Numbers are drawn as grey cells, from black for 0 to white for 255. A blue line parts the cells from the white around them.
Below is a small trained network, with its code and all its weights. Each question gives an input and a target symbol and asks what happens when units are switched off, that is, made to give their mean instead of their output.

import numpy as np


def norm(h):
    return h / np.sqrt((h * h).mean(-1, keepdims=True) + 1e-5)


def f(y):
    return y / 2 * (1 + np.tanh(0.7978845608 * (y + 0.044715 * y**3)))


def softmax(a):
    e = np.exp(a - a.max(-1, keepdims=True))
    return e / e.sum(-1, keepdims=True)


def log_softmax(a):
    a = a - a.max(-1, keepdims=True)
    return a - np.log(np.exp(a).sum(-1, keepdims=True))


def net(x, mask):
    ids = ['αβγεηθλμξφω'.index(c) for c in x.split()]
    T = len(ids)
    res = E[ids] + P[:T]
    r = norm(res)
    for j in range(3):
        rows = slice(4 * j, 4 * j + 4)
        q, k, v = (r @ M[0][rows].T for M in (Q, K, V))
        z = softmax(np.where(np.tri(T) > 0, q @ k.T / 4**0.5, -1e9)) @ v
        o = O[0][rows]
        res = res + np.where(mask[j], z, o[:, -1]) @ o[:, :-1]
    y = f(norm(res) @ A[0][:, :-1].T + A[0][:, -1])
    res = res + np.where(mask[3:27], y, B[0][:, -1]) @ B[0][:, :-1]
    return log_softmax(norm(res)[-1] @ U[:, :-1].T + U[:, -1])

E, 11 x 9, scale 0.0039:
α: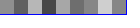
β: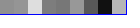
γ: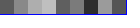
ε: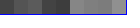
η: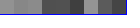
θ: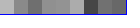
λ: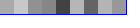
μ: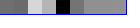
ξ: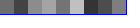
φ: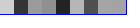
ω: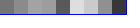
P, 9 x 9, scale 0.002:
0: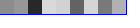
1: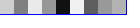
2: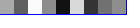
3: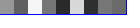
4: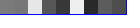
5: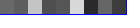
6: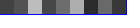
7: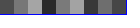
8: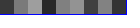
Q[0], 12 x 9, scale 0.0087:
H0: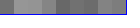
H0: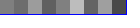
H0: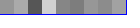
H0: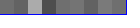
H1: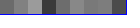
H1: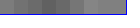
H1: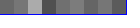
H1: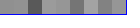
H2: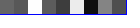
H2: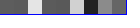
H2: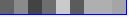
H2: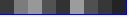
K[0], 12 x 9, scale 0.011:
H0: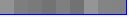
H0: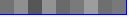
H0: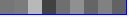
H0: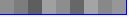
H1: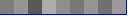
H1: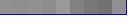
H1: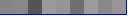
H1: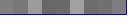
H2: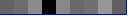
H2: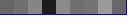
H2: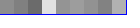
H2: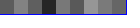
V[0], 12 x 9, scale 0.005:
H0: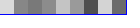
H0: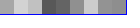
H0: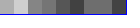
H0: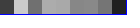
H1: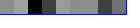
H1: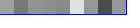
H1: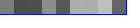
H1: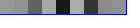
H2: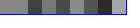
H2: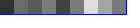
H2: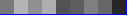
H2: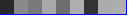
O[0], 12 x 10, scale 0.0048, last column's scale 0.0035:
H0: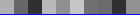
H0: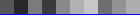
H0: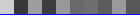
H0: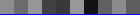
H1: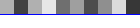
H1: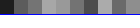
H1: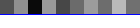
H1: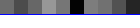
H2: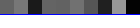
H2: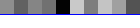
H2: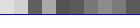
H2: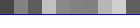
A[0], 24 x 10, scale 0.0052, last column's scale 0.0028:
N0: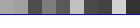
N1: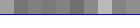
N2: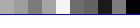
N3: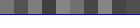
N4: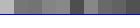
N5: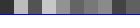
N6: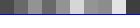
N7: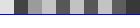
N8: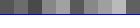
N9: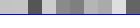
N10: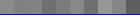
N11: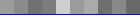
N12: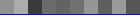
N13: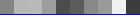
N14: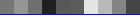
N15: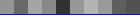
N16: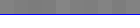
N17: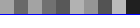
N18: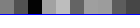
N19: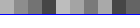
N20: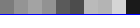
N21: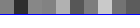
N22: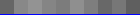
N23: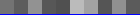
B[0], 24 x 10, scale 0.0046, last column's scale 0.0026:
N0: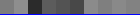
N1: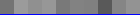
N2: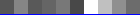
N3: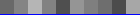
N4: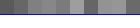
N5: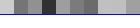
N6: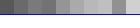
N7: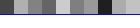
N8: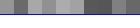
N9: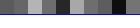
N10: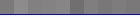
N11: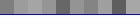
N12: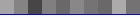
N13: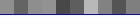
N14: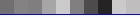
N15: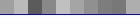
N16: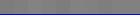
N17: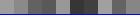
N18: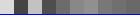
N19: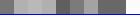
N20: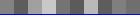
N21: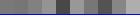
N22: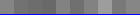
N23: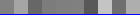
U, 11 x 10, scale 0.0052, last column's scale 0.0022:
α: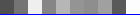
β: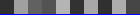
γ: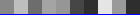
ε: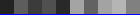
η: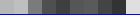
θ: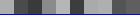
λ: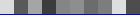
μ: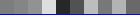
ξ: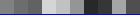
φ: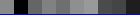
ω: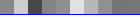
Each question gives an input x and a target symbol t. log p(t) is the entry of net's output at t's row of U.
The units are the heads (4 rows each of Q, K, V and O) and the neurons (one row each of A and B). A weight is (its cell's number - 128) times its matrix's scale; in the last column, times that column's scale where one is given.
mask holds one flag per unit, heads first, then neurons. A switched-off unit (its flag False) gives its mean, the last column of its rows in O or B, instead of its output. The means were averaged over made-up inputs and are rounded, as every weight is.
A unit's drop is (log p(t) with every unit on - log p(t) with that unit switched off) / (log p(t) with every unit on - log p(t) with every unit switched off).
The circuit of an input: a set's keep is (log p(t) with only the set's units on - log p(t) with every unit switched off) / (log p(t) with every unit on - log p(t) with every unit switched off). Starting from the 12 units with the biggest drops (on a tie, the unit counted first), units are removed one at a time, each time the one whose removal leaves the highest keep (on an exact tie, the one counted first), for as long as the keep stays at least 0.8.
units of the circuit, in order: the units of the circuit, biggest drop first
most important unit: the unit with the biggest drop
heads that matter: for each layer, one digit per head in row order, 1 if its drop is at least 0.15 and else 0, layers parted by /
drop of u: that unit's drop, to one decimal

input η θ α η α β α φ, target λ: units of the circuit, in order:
H0
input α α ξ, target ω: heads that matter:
110
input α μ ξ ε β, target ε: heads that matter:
001
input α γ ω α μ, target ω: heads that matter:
110
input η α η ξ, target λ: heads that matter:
110
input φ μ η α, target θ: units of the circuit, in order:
H1, H0
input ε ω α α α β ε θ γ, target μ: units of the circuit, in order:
H1, N13
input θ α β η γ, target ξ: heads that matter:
010
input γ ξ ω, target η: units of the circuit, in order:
H0, H1
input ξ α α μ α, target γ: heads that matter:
110
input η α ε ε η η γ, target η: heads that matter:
001
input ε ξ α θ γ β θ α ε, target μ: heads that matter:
110
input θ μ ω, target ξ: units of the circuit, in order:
H1, H0, N7
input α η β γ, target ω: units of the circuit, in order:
H0, H1
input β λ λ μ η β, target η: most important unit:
H2
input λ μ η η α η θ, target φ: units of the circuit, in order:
H1, H0
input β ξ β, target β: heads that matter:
001
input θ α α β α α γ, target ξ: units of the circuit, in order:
H1, H0
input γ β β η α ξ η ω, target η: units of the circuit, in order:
H2, H0
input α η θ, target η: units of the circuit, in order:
H2
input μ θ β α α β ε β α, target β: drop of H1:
0.8
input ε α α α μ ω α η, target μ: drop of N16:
0.0
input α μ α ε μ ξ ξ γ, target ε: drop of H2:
1.0
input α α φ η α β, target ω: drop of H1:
0.4
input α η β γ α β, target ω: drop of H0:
0.4
